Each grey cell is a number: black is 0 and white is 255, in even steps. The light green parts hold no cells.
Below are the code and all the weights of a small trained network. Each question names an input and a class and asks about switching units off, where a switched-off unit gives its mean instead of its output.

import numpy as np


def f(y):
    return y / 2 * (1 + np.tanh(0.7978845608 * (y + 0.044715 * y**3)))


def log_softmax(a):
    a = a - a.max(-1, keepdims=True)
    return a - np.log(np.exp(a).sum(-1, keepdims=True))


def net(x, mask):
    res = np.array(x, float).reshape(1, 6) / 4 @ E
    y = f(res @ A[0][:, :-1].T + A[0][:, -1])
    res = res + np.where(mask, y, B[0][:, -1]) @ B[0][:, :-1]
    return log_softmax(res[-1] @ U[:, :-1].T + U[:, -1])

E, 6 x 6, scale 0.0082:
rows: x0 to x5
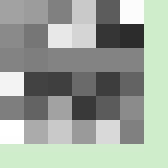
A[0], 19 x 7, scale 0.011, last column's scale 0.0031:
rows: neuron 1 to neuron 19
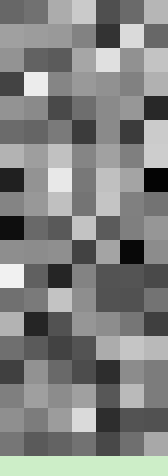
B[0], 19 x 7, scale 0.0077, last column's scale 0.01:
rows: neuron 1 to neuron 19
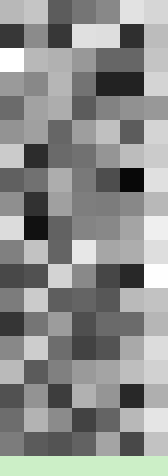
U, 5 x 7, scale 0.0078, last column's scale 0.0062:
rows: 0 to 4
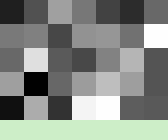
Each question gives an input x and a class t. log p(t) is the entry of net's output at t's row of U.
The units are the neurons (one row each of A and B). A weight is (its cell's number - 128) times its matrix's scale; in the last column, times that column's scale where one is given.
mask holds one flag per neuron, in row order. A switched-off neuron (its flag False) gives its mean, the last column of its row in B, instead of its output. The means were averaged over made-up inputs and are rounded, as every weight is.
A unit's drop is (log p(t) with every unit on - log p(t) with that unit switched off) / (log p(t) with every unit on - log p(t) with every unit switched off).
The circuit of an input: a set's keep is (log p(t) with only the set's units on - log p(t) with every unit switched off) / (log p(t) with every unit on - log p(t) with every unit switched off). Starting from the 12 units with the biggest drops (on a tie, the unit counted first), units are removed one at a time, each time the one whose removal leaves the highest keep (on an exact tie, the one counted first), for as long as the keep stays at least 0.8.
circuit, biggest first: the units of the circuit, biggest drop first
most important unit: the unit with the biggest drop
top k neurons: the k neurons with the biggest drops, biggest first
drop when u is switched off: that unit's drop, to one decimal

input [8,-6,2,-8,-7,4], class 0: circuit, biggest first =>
neuron 4; neuron 8
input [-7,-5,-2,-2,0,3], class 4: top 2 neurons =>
neuron 11; neuron 6
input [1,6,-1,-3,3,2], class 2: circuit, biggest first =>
neuron 1; neuron 13
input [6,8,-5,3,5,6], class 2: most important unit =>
neuron 18
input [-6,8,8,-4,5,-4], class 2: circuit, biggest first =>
neuron 13; neuron 1
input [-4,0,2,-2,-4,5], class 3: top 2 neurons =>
neuron 7; neuron 9
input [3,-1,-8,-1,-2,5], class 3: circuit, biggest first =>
neuron 7; neuron 15
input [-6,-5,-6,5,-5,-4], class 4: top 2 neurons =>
neuron 6; neuron 11
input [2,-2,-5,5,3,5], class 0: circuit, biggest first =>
neuron 12; neuron 1
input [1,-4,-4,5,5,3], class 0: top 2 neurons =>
neuron 12; neuron 1
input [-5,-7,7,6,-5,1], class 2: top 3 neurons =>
neuron 15; neuron 8; neuron 4
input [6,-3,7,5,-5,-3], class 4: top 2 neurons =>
neuron 2; neuron 4
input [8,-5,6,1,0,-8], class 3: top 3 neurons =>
neuron 10; neuron 16; neuron 11
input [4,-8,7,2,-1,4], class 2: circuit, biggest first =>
neuron 15
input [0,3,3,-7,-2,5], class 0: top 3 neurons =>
neuron 8; neuron 4; neuron 10
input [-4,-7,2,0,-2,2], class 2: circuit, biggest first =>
neuron 15; neuron 10
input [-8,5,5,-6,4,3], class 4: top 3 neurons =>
neuron 11; neuron 6; neuron 12
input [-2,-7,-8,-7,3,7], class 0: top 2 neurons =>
neuron 8; neuron 4
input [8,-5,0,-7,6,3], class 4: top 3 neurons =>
neuron 2; neuron 12; neuron 17
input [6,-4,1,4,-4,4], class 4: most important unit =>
neuron 2
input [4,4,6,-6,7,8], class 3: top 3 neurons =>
neuron 7; neuron 12; neuron 9
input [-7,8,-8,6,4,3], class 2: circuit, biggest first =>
neuron 13; neuron 18
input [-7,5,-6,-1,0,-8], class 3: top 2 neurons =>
neuron 10; neuron 16
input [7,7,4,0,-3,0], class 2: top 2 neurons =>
neuron 18; neuron 1
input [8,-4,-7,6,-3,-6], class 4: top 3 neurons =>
neuron 2; neuron 17; neuron 4
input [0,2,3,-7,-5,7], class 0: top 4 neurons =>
neuron 8; neuron 4; neuron 10; neuron 16
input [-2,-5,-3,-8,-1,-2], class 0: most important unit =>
neuron 8
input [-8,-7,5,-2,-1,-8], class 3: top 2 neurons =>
neuron 10; neuron 16
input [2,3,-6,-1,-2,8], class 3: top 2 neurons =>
neuron 7; neuron 9
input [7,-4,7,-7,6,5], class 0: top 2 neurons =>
neuron 8; neuron 4
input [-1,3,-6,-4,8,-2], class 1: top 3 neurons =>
neuron 12; neuron 16; neuron 14
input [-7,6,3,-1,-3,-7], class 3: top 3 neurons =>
neuron 10; neuron 16; neuron 15
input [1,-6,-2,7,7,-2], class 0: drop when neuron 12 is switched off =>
0.8
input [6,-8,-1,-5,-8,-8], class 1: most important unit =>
neuron 10
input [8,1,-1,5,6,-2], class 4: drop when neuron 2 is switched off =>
0.6
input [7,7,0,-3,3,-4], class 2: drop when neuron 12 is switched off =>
0.2
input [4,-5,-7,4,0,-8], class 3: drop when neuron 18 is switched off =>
0.1
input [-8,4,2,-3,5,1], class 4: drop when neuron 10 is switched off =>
0.0
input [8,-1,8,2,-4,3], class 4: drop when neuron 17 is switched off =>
0.1
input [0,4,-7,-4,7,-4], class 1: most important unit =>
neuron 12
